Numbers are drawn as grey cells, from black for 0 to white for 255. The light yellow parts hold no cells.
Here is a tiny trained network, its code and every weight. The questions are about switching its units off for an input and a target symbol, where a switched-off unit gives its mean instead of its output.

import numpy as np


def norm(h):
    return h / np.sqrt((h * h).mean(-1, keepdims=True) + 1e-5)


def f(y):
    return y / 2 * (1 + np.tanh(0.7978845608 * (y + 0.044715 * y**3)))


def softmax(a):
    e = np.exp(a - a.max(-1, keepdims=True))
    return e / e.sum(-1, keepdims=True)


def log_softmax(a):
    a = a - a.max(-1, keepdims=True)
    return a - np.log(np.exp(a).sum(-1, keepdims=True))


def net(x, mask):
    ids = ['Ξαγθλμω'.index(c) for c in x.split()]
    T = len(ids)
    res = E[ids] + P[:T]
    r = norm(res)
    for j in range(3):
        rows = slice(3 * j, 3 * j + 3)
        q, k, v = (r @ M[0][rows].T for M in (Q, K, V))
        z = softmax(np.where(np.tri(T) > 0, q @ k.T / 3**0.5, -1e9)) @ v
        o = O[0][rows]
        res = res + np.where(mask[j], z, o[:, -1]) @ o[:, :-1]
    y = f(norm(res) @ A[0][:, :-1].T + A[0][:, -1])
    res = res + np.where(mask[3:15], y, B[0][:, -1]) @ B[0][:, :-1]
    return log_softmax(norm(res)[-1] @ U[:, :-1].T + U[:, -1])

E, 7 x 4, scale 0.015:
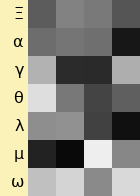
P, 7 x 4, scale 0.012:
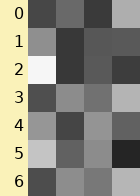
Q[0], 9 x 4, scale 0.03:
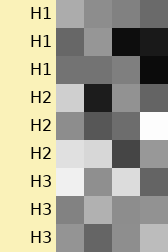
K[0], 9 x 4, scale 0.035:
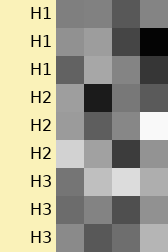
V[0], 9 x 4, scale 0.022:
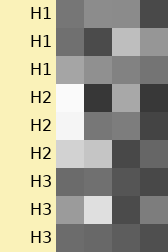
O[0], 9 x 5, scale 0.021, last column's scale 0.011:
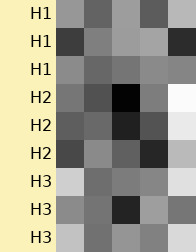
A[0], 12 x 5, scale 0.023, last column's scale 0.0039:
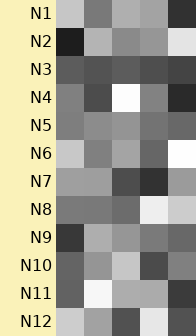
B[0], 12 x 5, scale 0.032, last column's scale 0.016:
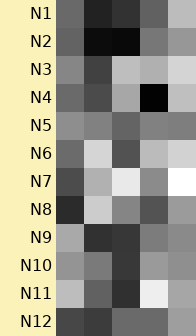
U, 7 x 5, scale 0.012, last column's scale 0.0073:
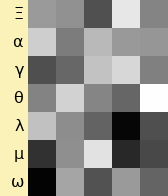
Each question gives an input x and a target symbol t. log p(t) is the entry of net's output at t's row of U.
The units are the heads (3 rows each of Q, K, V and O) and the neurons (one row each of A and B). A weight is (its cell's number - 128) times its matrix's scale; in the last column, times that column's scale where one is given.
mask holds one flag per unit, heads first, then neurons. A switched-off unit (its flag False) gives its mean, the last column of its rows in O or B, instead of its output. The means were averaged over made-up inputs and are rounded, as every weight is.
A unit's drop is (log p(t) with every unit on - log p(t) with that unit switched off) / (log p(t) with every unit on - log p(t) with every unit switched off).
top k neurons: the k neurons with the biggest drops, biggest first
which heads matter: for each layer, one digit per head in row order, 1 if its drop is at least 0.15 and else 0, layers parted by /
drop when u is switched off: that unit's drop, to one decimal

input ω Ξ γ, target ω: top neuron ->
[N4]
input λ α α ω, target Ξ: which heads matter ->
010
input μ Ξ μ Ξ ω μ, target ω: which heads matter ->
010
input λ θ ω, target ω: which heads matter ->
001
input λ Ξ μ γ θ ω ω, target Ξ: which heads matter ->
110
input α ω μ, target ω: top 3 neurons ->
[N8 N7 N4]
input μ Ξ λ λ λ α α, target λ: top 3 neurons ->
[N4 N7 N3]
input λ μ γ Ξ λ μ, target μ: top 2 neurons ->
[N4 N8]
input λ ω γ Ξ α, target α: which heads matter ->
011
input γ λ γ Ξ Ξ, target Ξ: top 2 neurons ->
[N4 N6]
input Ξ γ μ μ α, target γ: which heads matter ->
010
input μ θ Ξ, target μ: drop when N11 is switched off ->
0.2
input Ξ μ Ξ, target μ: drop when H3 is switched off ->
1.1
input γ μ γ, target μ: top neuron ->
[N11]
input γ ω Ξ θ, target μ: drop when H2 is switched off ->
0.6
